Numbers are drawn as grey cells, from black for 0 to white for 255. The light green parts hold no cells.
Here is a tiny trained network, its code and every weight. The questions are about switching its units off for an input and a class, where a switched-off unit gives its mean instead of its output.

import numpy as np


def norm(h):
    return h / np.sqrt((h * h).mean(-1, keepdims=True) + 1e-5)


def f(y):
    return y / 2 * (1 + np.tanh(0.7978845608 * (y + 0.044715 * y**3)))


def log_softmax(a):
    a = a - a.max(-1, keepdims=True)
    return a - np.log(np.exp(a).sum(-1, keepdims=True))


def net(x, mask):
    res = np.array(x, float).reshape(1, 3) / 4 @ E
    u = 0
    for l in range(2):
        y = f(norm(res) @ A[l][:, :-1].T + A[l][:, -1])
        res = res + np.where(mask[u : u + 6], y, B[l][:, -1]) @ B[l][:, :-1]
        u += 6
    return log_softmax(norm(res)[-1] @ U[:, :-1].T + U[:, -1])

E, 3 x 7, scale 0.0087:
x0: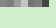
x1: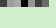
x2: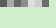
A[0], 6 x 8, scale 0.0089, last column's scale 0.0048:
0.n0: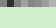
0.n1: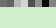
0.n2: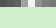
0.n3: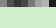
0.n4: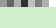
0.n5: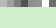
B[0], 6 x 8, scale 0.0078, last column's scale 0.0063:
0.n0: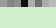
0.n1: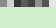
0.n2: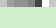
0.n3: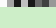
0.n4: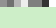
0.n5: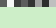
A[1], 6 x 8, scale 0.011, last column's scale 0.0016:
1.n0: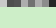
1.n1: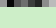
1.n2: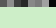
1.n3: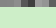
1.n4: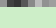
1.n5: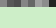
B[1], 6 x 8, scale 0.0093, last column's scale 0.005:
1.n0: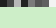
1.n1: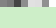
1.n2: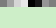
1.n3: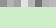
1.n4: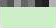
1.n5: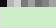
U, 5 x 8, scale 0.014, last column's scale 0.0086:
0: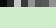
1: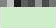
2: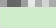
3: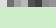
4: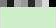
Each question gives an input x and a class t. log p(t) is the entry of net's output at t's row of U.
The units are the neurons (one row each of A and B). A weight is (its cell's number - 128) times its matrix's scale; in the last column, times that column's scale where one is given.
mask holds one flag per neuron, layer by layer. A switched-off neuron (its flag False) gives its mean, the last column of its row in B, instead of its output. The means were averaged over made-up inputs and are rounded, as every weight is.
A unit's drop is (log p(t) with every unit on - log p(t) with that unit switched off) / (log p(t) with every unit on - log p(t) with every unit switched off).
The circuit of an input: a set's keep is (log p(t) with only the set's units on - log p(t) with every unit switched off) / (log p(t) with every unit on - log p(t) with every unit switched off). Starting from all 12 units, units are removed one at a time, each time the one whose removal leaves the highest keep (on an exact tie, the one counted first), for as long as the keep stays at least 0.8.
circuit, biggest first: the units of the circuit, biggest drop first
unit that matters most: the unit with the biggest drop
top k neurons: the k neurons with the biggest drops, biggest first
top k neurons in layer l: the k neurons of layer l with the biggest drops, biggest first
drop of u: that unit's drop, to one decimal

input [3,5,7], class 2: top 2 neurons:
1.n0, 0.n2
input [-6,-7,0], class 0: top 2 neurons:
1.n0, 0.n1
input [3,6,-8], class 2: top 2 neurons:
1.n1, 1.n0
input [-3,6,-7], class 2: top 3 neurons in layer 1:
1.n1, 1.n0, 1.n4
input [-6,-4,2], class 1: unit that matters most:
0.n5
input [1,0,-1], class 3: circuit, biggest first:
1.n2, 0.n4
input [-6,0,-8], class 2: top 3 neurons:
1.n1, 0.n1, 1.n3
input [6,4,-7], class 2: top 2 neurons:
1.n1, 0.n5
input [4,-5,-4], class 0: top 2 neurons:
1.n0, 0.n5
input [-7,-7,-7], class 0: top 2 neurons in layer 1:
1.n0, 1.n4
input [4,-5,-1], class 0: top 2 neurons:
0.n5, 1.n0
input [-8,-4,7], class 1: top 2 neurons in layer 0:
0.n5, 0.n3
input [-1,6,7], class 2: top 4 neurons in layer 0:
0.n2, 0.n4, 0.n5, 0.n1
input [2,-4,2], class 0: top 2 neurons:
0.n5, 1.n0
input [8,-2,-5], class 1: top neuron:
0.n1
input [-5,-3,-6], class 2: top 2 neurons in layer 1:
1.n1, 1.n3
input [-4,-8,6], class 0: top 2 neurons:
1.n0, 1.n4
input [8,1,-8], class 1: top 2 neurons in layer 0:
0.n1, 0.n2
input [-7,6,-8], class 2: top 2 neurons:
1.n1, 0.n1
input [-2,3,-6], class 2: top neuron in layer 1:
1.n1
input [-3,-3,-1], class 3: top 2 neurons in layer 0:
0.n5, 0.n0
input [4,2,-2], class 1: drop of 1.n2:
-0.1
